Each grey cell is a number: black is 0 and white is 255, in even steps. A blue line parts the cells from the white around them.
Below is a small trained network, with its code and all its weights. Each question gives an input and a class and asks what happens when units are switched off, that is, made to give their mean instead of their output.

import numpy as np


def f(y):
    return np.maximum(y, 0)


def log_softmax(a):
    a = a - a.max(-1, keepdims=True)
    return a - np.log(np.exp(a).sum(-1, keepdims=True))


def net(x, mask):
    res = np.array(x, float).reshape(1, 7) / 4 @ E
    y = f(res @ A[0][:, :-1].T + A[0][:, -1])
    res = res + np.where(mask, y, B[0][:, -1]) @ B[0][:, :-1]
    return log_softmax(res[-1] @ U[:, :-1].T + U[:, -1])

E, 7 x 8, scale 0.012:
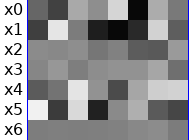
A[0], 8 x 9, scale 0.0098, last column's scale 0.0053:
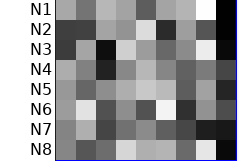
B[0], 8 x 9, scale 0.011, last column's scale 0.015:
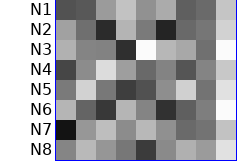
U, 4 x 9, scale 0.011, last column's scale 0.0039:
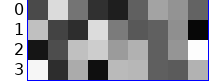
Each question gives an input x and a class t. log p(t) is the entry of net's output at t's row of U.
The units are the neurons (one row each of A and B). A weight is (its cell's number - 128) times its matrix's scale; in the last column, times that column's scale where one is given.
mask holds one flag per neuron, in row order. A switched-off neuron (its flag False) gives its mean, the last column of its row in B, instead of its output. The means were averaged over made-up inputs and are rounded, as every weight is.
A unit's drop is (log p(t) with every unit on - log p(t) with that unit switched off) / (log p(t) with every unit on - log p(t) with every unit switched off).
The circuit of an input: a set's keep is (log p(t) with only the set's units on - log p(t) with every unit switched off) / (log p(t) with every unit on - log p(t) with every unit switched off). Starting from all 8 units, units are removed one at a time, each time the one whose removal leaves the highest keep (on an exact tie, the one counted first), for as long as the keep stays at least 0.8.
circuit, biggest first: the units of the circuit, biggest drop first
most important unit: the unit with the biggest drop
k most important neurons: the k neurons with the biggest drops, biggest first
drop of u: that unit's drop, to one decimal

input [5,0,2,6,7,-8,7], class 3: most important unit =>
N3
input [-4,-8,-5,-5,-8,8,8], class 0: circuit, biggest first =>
(N5 N3 N4)
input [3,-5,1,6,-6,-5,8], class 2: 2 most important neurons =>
(N4 N7)
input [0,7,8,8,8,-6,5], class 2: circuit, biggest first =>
(N1 N5)
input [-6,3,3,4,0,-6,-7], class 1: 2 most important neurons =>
(N6 N5)
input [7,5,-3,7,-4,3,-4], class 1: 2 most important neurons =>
(N2 N5)
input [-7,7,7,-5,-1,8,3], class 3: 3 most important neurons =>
(N5 N8 N2)
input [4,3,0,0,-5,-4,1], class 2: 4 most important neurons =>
(N7 N6 N5 N8)
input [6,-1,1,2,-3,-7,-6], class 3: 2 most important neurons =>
(N3 N6)
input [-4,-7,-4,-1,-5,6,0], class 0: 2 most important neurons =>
(N5 N3)
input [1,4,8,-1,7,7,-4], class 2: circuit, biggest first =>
(N3 N1)
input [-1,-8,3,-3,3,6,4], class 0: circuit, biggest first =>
(N5 N8)
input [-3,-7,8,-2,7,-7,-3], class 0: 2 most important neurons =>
(N8 N5)
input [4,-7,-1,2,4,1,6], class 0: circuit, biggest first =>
(N5)
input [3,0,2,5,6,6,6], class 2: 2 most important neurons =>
(N3 N1)
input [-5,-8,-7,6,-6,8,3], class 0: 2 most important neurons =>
(N5 N3)
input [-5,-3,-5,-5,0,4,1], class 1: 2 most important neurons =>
(N3 N6)
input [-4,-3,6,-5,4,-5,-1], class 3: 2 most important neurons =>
(N3 N2)
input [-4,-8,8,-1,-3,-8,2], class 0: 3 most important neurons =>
(N8 N5 N4)
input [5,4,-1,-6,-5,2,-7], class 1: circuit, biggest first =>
(N2)
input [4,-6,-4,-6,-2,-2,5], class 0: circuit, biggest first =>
(N5 N8)
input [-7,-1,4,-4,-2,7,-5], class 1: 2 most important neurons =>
(N6 N3)
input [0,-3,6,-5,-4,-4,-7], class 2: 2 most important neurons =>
(N4 N7)
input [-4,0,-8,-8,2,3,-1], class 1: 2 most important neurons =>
(N3 N6)
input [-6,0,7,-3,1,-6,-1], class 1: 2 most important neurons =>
(N6 N5)
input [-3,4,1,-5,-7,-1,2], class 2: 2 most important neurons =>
(N7 N5)
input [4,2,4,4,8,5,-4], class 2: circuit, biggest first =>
(N1)
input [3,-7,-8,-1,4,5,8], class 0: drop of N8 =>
0.1
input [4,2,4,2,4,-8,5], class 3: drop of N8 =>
0.0
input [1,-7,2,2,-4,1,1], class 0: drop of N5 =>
0.3
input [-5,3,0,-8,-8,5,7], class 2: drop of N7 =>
0.7
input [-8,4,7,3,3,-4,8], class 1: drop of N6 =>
0.3
